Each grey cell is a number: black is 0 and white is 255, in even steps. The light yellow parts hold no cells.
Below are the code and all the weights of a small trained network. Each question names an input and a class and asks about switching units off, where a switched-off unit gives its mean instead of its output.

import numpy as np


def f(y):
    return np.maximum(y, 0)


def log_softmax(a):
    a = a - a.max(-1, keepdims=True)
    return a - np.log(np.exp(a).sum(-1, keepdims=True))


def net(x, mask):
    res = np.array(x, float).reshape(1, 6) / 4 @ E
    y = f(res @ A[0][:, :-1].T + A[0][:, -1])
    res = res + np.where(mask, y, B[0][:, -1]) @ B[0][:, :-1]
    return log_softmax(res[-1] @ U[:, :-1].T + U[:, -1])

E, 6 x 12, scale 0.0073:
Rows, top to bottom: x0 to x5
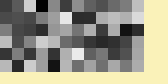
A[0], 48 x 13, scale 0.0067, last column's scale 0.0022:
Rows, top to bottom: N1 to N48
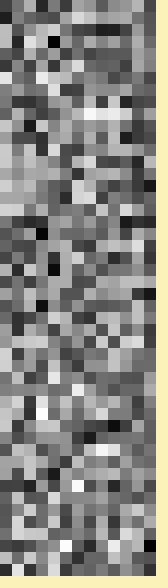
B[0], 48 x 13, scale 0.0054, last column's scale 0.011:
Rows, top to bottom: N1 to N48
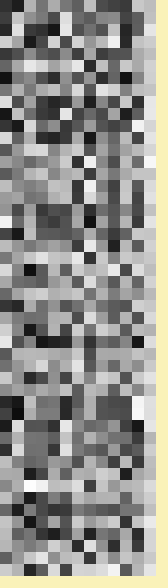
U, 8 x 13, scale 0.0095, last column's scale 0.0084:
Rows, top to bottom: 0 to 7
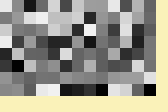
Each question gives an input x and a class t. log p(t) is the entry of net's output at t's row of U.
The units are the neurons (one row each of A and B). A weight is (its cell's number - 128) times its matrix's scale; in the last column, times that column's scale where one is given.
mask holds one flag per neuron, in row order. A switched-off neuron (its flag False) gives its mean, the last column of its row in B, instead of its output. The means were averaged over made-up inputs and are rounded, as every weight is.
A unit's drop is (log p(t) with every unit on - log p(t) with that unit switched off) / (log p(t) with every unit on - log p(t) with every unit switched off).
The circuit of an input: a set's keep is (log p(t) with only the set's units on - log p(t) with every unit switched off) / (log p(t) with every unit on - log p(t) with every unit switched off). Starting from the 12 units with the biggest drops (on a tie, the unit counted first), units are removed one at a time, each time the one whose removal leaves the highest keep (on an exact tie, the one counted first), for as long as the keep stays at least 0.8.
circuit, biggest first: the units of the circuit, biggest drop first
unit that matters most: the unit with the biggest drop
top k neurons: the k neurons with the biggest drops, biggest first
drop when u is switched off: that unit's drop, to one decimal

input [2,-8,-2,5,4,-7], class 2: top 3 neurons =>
[N16, N14, N17]
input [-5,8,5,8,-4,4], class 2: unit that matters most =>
N46
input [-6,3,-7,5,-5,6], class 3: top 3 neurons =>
[N29, N18, N45]
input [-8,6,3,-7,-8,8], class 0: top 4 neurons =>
[N4, N40, N28, N23]
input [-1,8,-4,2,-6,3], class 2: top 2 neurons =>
[N21, N46]
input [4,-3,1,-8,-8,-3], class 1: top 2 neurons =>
[N13, N31]
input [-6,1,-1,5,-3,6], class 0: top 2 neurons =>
[N4, N23]
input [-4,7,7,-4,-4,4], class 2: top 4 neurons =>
[N46, N27, N21, N29]
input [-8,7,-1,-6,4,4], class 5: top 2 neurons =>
[N35, N34]
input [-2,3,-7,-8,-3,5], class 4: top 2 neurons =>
[N10, N38]
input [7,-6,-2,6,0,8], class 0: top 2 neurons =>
[N4, N23]
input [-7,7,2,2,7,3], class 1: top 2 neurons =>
[N41, N6]
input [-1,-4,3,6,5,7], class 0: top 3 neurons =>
[N23, N4, N28]
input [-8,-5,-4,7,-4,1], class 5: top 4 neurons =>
[N35, N34, N11, N10]
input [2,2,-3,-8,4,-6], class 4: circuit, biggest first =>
[N10]
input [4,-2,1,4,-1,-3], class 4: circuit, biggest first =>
[N3, N36]
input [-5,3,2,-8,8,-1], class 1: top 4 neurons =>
[N41, N6, N22, N3]
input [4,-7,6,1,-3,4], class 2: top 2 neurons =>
[N14, N17]
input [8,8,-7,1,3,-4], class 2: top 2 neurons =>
[N21, N46]
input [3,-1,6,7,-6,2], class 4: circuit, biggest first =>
[N3]
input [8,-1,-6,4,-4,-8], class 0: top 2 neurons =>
[N48, N44]
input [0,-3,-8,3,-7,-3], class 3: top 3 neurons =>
[N29, N45, N18]
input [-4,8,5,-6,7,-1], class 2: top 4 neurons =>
[N46, N21, N24, N27]
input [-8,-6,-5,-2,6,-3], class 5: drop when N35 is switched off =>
0.6
